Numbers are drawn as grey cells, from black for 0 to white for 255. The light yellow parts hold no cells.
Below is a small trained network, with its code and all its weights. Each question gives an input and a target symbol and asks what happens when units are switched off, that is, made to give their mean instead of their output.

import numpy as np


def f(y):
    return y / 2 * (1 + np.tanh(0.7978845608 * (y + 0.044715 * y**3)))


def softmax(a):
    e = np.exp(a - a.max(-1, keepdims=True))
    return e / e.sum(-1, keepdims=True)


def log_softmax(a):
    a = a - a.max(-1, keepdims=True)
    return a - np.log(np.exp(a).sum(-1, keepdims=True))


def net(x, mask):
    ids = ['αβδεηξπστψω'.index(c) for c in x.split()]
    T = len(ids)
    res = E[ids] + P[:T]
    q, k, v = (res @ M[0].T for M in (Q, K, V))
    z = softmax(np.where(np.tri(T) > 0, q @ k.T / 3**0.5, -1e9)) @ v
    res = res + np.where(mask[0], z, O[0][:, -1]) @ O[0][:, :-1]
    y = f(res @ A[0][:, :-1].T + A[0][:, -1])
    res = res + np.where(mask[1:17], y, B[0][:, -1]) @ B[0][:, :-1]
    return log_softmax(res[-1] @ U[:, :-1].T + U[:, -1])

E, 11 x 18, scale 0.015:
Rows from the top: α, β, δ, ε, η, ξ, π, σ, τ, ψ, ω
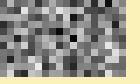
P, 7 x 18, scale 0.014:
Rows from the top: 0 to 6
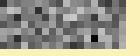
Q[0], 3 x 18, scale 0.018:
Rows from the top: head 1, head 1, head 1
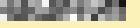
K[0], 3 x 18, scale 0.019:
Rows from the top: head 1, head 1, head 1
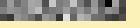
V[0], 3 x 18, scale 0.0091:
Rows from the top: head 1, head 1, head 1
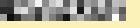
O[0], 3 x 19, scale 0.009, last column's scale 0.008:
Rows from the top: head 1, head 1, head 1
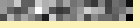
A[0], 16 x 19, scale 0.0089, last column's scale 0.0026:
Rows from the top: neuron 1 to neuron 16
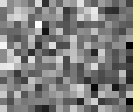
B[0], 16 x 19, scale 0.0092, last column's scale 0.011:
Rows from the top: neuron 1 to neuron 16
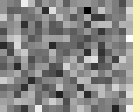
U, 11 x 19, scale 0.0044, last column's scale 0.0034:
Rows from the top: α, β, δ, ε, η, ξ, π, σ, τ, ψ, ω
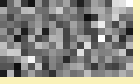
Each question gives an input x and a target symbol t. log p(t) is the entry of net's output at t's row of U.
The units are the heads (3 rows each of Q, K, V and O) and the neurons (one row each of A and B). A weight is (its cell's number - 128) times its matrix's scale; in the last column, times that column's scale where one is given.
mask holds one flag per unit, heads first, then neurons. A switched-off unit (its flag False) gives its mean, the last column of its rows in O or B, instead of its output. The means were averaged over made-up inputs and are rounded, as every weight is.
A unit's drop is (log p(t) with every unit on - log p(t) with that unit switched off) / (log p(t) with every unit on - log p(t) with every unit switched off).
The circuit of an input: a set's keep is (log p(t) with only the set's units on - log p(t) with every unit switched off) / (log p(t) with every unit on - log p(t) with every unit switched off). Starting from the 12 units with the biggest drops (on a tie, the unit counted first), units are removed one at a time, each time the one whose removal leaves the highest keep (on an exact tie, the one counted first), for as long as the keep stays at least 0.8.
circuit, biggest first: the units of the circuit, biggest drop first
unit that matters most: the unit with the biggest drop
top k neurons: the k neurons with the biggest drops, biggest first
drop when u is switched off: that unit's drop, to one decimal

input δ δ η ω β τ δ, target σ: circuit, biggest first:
head 1; neuron 12
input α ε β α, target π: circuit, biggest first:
head 1
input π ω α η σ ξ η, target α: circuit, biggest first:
head 1; neuron 13
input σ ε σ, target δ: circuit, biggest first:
head 1; neuron 14
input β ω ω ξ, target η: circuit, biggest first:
head 1; neuron 16
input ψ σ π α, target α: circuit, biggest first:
head 1; neuron 16
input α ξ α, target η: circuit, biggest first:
neuron 16; head 1; neuron 13
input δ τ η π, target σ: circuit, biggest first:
head 1; neuron 4; neuron 12
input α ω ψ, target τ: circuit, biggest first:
neuron 1; neuron 8; head 1
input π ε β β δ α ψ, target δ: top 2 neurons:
neuron 14; neuron 16
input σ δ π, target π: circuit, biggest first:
head 1; neuron 16; neuron 14
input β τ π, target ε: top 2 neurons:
neuron 4; neuron 3
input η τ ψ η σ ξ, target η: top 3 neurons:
neuron 16; neuron 13; neuron 8
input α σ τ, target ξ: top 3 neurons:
neuron 1; neuron 12; neuron 13
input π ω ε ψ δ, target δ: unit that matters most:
neuron 10
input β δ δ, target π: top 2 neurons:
neuron 16; neuron 2
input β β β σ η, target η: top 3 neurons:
neuron 2; neuron 3; neuron 16
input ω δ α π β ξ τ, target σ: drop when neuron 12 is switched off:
0.4
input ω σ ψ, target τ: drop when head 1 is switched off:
0.2
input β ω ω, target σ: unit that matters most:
neuron 12
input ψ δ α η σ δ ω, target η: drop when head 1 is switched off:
1.9
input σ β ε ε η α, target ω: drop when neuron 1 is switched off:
0.0
